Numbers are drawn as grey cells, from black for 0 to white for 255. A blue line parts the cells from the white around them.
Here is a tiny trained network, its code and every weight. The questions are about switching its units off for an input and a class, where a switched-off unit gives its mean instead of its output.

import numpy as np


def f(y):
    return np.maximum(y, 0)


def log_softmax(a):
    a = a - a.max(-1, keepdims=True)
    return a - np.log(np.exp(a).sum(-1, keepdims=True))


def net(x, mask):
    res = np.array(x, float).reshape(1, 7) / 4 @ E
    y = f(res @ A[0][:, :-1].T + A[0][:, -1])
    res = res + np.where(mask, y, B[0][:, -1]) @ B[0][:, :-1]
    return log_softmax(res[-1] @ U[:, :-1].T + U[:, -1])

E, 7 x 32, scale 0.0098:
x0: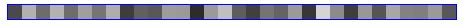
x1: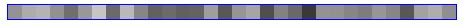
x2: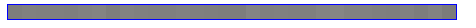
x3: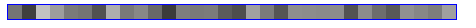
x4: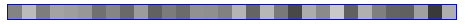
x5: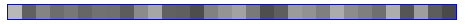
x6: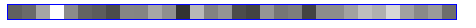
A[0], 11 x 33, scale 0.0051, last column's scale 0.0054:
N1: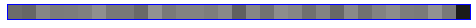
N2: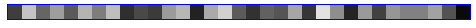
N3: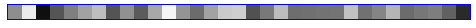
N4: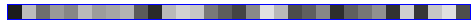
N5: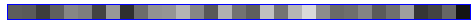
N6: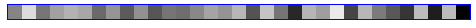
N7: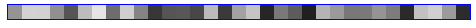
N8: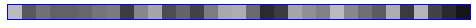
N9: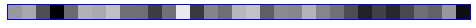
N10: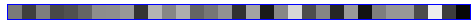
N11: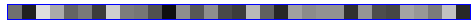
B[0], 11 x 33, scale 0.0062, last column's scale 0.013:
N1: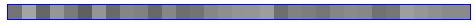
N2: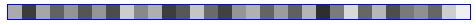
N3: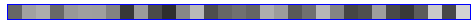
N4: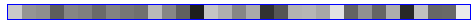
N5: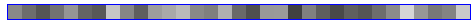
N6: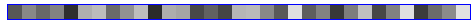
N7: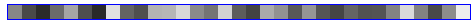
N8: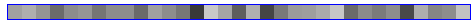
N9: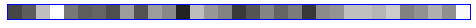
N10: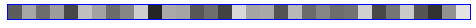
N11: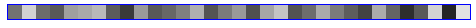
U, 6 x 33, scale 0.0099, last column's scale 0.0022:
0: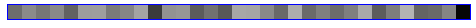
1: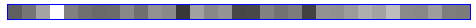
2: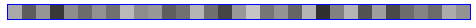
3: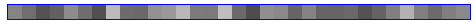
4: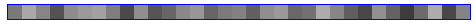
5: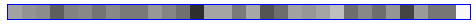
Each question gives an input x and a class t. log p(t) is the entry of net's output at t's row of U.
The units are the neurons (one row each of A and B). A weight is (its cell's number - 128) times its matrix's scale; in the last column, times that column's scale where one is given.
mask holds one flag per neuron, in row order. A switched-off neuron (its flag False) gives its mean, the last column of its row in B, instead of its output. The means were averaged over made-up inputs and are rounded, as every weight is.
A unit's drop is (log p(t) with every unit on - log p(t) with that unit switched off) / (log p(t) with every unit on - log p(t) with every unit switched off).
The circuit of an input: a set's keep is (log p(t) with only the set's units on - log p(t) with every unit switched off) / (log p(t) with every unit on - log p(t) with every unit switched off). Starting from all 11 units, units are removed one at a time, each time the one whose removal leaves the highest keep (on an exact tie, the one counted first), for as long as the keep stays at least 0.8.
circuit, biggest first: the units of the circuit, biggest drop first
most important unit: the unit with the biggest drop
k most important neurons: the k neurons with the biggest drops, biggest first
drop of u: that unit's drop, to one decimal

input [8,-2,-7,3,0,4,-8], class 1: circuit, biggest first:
(N9)
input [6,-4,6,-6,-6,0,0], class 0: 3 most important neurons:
(N10 N11 N7)
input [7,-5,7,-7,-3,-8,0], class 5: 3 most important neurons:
(N4 N11 N7)
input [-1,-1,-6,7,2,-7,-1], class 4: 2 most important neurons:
(N11 N8)
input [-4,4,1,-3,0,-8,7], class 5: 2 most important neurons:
(N4 N9)
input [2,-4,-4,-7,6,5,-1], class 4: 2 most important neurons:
(N3 N10)
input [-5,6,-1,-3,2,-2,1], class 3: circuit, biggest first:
(N7 N2)
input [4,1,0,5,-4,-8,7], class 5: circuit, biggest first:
(N4 N9)
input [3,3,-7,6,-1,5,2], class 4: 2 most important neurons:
(N11 N4)
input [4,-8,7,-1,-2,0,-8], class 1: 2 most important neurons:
(N9 N7)
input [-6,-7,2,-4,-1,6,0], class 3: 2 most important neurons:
(N2 N5)
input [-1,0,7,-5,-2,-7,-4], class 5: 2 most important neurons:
(N4 N11)
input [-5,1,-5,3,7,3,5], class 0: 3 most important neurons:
(N6 N9 N2)
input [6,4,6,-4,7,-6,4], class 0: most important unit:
N6
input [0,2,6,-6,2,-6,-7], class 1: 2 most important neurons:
(N9 N11)
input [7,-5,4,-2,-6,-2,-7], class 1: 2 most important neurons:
(N9 N6)
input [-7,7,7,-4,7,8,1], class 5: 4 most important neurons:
(N2 N8 N10 N5)
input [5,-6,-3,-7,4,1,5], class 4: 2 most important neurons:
(N3 N9)
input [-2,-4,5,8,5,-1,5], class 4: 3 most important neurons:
(N11 N9 N10)
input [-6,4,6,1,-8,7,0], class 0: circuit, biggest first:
(N10)
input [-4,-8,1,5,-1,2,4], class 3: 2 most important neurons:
(N9 N2)
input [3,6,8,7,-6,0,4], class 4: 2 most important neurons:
(N11 N6)
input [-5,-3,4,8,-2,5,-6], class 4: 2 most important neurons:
(N11 N2)
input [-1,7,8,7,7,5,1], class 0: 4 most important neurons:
(N6 N3 N5 N4)
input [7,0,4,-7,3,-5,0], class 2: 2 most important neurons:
(N2 N11)
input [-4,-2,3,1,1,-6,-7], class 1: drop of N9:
0.8
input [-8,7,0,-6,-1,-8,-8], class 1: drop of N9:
0.8
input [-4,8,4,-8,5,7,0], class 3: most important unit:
N7
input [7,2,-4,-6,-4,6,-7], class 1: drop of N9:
1.4
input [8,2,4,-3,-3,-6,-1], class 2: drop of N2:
1.2
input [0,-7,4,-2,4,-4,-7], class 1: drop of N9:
1.2
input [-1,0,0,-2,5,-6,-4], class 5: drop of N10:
0.4
